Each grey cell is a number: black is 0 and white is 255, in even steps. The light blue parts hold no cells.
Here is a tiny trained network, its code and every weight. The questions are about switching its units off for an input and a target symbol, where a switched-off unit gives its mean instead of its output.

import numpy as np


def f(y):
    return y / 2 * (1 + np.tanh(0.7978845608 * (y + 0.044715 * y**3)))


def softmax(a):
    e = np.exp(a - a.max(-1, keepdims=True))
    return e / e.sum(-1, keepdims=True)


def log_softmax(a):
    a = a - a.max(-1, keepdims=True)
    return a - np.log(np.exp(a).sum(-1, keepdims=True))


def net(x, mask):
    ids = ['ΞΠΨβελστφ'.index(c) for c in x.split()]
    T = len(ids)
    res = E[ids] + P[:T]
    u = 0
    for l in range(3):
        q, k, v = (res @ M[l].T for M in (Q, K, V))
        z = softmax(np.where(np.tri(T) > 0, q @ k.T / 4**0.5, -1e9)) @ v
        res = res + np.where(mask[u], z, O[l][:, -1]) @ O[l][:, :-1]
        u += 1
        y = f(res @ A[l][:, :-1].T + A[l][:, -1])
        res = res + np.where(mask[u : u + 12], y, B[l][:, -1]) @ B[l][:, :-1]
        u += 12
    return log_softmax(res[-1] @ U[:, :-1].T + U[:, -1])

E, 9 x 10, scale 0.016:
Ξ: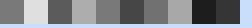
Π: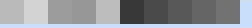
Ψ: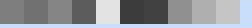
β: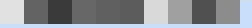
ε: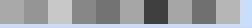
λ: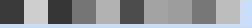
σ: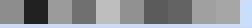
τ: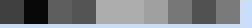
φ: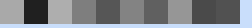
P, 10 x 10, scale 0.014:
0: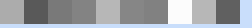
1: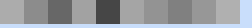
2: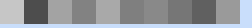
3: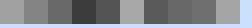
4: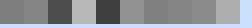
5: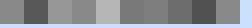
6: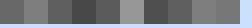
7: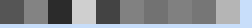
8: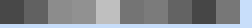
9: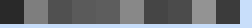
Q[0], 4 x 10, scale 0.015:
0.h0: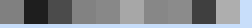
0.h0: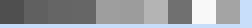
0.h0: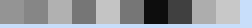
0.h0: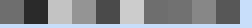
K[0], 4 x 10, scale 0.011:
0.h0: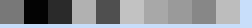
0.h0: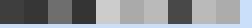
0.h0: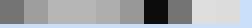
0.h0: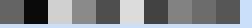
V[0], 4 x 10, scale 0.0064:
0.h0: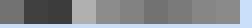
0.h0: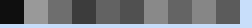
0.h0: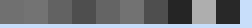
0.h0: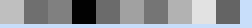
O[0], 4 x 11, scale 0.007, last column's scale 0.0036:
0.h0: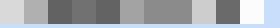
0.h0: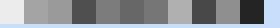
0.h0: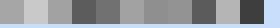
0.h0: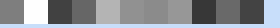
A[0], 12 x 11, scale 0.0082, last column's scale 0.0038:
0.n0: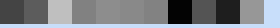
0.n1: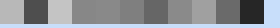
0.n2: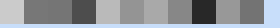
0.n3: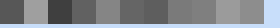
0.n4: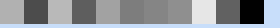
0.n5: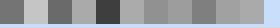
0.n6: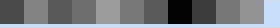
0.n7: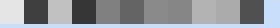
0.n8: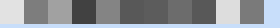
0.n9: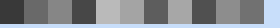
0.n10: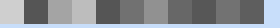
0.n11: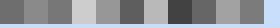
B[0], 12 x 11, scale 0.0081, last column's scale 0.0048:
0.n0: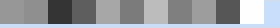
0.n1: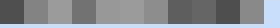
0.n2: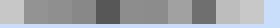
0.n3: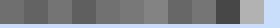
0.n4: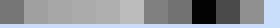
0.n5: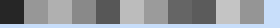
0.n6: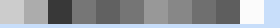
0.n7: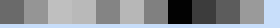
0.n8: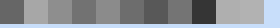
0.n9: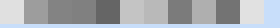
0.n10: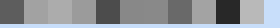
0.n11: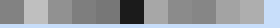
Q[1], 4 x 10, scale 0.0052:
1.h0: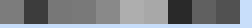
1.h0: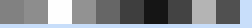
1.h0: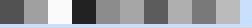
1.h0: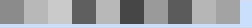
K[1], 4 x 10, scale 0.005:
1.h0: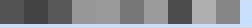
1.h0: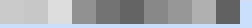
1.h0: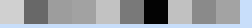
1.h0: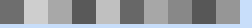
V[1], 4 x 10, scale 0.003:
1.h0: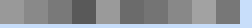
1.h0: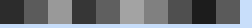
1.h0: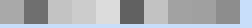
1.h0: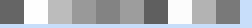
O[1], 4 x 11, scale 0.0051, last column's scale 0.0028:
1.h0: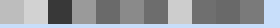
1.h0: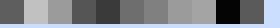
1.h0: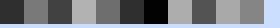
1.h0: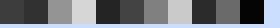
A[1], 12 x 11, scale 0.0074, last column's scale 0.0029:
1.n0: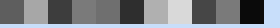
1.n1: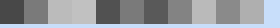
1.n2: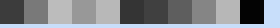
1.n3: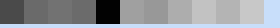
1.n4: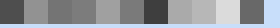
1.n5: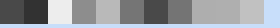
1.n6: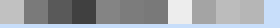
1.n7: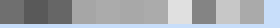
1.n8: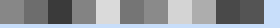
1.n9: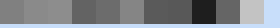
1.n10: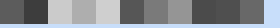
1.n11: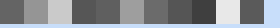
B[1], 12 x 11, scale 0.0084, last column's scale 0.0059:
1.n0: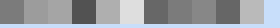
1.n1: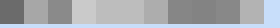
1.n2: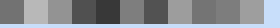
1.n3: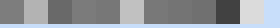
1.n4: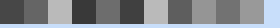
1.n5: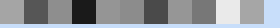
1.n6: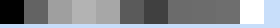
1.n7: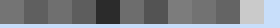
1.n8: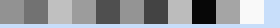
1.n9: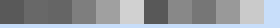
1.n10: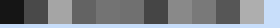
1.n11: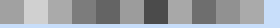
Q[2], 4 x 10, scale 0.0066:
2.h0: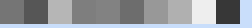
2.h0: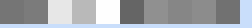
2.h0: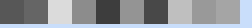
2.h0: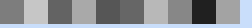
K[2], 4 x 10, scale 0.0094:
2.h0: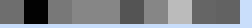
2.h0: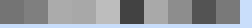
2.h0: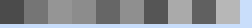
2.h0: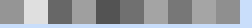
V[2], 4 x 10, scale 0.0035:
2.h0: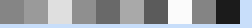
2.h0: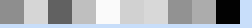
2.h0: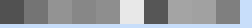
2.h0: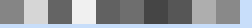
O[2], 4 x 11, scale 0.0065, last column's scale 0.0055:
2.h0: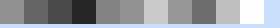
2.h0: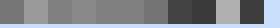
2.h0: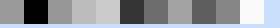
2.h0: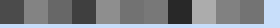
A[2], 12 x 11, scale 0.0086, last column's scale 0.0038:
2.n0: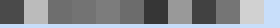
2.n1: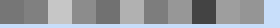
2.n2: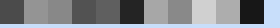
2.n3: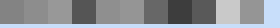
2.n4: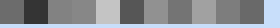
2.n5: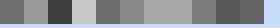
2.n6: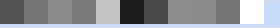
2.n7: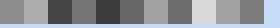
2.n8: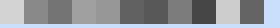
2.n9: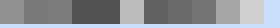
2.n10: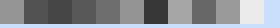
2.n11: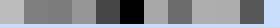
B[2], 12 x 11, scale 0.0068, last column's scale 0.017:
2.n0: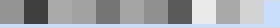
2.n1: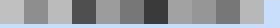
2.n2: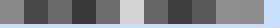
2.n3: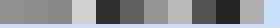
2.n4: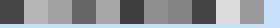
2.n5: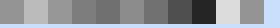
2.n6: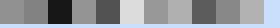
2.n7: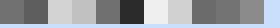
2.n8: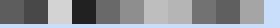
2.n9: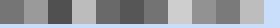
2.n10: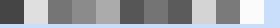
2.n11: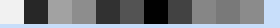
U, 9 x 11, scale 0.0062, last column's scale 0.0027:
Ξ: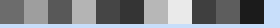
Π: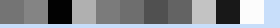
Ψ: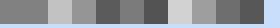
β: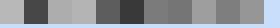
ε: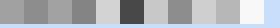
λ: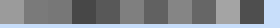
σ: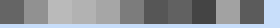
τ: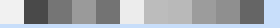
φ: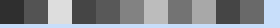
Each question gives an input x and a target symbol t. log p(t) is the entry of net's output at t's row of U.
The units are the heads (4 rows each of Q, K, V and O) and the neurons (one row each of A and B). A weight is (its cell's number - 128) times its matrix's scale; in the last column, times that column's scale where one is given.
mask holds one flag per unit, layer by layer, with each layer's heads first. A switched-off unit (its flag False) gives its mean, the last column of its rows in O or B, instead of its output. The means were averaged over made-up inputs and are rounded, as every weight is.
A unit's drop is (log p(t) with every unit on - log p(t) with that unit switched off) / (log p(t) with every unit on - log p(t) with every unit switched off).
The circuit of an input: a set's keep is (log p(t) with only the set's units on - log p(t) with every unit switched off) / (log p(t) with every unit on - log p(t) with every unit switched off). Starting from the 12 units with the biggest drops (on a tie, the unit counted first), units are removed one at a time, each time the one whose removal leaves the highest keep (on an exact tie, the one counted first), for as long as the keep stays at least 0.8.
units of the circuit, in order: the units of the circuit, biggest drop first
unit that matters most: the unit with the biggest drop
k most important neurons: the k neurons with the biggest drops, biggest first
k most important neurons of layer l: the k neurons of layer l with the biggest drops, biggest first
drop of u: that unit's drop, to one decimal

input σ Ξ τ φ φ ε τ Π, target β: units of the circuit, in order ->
[2.n11, 0.h0, 0.n11]
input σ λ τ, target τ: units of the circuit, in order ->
[0.n7, 1.n6, 0.n9]
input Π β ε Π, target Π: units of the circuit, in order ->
[0.h0, 0.n6, 1.n8]
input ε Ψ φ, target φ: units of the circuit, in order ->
[0.n10, 0.n1]
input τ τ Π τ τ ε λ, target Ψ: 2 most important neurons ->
[0.n8, 1.n11]
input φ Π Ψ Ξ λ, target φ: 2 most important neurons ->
[1.n4, 0.n5]
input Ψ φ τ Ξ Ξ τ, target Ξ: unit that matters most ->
1.n8
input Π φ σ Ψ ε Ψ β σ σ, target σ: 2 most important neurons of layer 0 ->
[0.n4, 0.n7]
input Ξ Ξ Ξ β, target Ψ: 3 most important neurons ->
[0.n2, 1.n11, 0.n8]
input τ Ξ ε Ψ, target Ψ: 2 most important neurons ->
[0.n8, 1.n11]
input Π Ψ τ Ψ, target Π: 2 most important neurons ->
[1.n8, 0.n3]
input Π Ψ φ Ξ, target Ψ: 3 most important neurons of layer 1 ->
[1.n11, 1.n9, 1.n0]
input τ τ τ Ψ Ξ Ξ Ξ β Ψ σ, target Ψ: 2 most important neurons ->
[0.n8, 1.n11]
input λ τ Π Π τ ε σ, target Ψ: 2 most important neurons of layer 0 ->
[0.n8, 0.n0]
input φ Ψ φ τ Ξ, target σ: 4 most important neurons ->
[1.n1, 2.n5, 0.n5, 0.n10]
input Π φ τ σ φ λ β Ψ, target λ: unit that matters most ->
2.n2
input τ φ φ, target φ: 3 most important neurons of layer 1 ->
[1.n10, 1.n8, 1.n6]
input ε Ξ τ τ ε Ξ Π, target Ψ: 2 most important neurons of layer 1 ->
[1.n11, 1.n9]
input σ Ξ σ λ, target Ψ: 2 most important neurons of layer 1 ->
[1.n11, 1.n0]
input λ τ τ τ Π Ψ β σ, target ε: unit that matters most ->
2.h0
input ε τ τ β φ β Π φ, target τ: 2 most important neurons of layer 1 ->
[1.n1, 1.n3]
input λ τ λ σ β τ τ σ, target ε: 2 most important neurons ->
[1.n8, 0.n6]
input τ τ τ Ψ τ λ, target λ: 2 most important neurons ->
[0.n0, 2.n2]
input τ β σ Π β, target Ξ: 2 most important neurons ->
[2.n7, 0.n5]
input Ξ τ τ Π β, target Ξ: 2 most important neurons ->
[2.n7, 1.n3]
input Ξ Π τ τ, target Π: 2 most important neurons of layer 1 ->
[1.n6, 1.n8]
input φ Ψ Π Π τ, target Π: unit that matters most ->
1.n3
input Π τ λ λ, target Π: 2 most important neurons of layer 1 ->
[1.n8, 1.n6]
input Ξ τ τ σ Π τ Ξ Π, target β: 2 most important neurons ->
[2.n11, 2.n7]
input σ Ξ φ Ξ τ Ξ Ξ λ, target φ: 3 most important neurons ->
[1.n4, 0.n5, 1.n3]
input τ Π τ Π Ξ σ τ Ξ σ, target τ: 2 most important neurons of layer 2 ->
[2.n10, 2.n4]
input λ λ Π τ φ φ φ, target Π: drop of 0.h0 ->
0.1
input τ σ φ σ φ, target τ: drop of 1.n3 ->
0.2
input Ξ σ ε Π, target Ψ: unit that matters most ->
0.n8
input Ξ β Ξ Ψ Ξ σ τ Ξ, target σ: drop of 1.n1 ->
0.3
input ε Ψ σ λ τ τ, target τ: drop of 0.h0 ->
1.2
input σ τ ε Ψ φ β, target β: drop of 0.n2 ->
0.1
